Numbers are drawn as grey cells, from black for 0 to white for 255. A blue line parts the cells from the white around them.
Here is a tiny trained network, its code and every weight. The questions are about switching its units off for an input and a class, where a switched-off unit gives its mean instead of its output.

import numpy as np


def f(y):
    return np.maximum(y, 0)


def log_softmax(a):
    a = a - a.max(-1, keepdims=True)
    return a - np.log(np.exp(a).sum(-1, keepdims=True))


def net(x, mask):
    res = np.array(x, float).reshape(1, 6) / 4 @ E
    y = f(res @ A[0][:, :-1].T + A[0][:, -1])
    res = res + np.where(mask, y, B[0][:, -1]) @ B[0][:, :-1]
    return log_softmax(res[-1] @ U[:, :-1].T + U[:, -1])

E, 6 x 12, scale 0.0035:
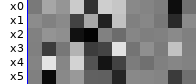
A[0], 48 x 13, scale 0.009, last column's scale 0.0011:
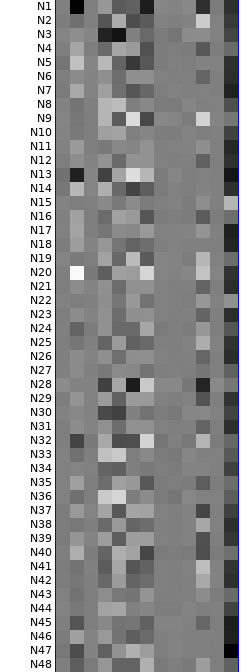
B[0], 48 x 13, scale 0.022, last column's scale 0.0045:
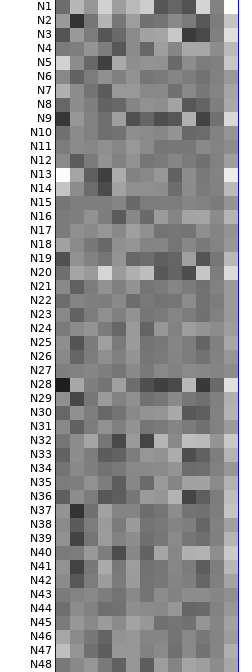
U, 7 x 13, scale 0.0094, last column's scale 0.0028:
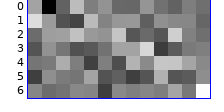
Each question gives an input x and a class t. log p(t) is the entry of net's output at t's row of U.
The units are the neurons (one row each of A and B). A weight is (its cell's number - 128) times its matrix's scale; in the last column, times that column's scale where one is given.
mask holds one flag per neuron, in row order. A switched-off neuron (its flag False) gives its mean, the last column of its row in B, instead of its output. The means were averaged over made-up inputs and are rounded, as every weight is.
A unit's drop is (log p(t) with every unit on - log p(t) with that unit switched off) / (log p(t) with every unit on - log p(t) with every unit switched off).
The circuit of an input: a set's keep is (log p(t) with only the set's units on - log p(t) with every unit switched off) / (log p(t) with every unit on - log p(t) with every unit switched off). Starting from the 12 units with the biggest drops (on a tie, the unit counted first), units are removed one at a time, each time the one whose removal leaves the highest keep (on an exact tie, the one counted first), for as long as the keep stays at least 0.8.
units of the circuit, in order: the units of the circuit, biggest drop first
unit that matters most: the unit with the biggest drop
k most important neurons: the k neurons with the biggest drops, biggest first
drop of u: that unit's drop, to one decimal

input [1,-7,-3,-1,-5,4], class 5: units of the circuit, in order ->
N9
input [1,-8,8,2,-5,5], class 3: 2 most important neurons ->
N3; N28
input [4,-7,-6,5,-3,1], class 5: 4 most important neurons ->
N9; N3; N19; N30
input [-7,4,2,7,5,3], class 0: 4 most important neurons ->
N2; N41; N25; N40
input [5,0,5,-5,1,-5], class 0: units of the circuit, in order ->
N37; N39
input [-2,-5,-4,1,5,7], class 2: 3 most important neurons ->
N1; N13; N28
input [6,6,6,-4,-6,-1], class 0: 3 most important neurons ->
N37; N39; N29
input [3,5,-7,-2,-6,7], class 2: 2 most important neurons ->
N1; N3
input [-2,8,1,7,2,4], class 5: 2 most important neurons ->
N28; N40
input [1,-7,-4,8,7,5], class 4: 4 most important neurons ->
N32; N13; N48; N24
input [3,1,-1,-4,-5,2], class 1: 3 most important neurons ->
N13; N32; N47
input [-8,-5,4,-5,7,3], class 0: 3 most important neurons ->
N2; N41; N13
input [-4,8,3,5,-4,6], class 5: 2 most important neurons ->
N28; N20
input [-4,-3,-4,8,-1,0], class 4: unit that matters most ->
N32
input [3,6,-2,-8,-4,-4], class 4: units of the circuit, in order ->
N40; N4
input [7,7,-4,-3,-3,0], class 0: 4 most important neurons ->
N37; N9; N39; N29
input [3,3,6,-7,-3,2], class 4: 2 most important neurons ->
N40; N4
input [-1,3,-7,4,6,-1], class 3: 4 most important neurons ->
N36; N13; N33; N8
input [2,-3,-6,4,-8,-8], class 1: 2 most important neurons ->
N13; N1
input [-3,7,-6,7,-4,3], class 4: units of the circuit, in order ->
N32
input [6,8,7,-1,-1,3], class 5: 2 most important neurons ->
N28; N36
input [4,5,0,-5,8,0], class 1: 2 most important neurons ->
N5; N14
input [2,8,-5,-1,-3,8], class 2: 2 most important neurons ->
N1; N9
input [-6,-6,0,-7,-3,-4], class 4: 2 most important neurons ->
N40; N4
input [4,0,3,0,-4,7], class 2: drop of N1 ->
1.1
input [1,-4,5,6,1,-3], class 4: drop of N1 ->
0.2
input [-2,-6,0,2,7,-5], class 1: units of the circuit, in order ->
N5
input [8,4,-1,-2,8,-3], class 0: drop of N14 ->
-0.1
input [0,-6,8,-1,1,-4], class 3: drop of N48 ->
0.0
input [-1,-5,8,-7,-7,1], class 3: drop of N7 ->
0.1
